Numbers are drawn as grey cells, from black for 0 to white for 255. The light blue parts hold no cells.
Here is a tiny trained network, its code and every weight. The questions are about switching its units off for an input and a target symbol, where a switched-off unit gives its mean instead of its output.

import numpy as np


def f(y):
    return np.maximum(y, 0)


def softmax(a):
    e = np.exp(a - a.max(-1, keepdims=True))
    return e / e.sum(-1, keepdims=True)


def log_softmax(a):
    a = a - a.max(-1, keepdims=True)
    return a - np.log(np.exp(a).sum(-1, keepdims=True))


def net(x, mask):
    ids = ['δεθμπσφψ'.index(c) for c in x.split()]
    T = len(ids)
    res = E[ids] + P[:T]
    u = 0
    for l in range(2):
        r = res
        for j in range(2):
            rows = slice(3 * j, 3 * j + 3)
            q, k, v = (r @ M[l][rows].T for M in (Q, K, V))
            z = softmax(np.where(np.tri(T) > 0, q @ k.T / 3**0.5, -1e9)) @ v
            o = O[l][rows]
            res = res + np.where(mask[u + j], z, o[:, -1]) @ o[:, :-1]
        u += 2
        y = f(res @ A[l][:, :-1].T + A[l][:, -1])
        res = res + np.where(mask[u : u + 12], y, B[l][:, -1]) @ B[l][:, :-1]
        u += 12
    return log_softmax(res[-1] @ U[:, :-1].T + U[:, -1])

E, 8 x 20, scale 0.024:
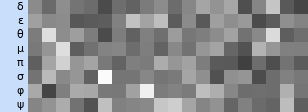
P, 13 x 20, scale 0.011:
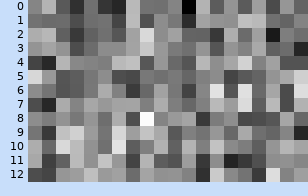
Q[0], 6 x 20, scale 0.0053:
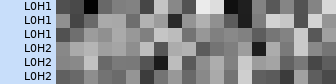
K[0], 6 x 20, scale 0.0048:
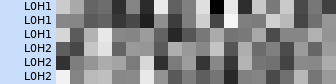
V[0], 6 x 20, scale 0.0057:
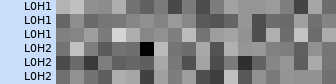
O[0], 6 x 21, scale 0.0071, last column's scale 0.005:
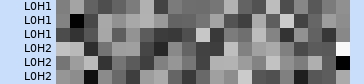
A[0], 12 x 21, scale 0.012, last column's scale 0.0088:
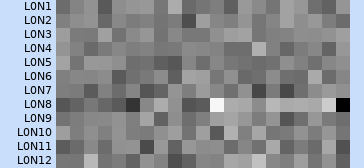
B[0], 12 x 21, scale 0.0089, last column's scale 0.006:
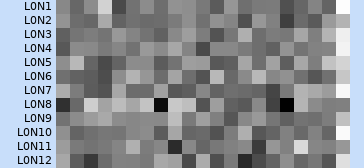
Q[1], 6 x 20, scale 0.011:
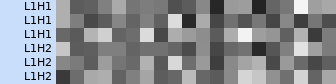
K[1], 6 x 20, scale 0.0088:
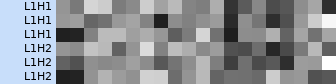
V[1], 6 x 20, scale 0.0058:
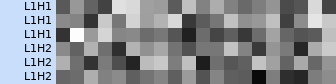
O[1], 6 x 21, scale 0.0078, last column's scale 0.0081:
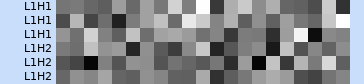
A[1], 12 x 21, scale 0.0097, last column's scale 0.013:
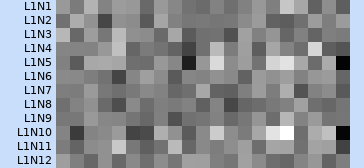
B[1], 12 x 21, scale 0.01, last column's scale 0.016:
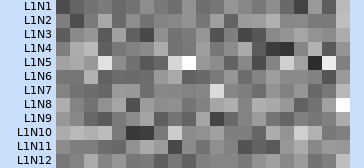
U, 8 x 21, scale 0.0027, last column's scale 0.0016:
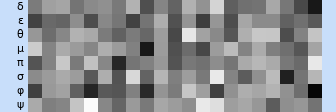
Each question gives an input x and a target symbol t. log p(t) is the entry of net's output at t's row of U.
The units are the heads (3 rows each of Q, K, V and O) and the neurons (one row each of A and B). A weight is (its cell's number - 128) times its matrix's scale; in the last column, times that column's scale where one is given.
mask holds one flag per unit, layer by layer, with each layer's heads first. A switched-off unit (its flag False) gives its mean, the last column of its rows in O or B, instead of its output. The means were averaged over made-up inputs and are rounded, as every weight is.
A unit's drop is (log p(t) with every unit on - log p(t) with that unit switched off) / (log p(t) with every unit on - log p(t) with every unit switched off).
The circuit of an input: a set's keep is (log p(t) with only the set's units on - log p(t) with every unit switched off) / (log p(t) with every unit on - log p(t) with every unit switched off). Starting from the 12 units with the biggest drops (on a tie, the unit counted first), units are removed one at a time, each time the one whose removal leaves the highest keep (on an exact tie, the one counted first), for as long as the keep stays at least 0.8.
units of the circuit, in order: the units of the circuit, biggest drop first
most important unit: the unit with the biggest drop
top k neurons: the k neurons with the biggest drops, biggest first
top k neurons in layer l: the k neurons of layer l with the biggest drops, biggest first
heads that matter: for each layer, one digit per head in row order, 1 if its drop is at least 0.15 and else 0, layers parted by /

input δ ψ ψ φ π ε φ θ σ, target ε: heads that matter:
00 / 11
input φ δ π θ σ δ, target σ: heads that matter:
01 / 10
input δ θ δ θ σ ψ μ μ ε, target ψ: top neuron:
L0N7
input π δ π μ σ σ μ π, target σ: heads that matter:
00 / 10
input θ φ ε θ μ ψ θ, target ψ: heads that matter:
00 / 10
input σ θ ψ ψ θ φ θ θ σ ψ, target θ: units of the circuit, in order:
L1H2, L1H1, L1N8, L0N6
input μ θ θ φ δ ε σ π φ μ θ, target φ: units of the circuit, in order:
L0N9, L1H1, L1N6
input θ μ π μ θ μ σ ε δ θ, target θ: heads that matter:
01 / 11
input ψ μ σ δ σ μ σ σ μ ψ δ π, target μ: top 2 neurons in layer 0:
L0N1, L0N7
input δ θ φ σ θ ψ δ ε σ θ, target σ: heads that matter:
00 / 10
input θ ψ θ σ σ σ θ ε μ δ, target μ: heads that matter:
01 / 11
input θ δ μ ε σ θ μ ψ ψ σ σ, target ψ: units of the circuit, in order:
L1H1, L0N6
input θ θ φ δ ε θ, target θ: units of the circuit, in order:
L0H2, L1H2, L1H1, L1N8
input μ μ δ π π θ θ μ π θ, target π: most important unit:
L0N12
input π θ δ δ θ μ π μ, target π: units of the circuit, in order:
L0N12, L1H1, L1N3
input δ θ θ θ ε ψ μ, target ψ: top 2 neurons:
L0N12, L0N6
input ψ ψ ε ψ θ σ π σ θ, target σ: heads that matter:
01 / 10
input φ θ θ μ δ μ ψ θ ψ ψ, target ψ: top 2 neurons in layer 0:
L0N6, L0N11
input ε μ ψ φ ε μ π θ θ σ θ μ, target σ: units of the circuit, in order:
L0N9, L1H1
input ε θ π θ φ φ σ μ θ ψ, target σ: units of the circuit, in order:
L1H1
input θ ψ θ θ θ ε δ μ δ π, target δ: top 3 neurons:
L1N4, L0N3, L0N1
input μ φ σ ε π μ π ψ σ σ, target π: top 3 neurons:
L0N5, L1N3, L0N9
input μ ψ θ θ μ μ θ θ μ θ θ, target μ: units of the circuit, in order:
L0N1, L1H1, L1H2, L1N9
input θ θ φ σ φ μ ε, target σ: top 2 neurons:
L0N7, L0N3
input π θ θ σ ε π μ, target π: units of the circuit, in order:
L1H1, L1N3
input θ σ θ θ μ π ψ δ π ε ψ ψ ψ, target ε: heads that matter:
01 / 11
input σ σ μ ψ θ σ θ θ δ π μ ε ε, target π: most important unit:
L1H1
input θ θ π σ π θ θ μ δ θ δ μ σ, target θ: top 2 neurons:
L1N8, L0N11
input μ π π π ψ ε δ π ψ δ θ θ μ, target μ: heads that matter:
01 / 10
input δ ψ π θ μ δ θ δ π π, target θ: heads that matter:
00 / 11
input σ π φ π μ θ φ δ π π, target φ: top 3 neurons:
L0N3, L0N10, L1N6
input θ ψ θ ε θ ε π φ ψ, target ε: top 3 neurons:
L0N7, L0N6, L1N8
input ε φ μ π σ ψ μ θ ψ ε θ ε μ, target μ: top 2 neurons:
L0N1, L1N9
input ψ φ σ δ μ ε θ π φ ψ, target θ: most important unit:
L0N6
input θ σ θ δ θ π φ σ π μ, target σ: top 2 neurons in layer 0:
L0N7, L0N1
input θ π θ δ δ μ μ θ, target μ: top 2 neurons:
L0N12, L1N9
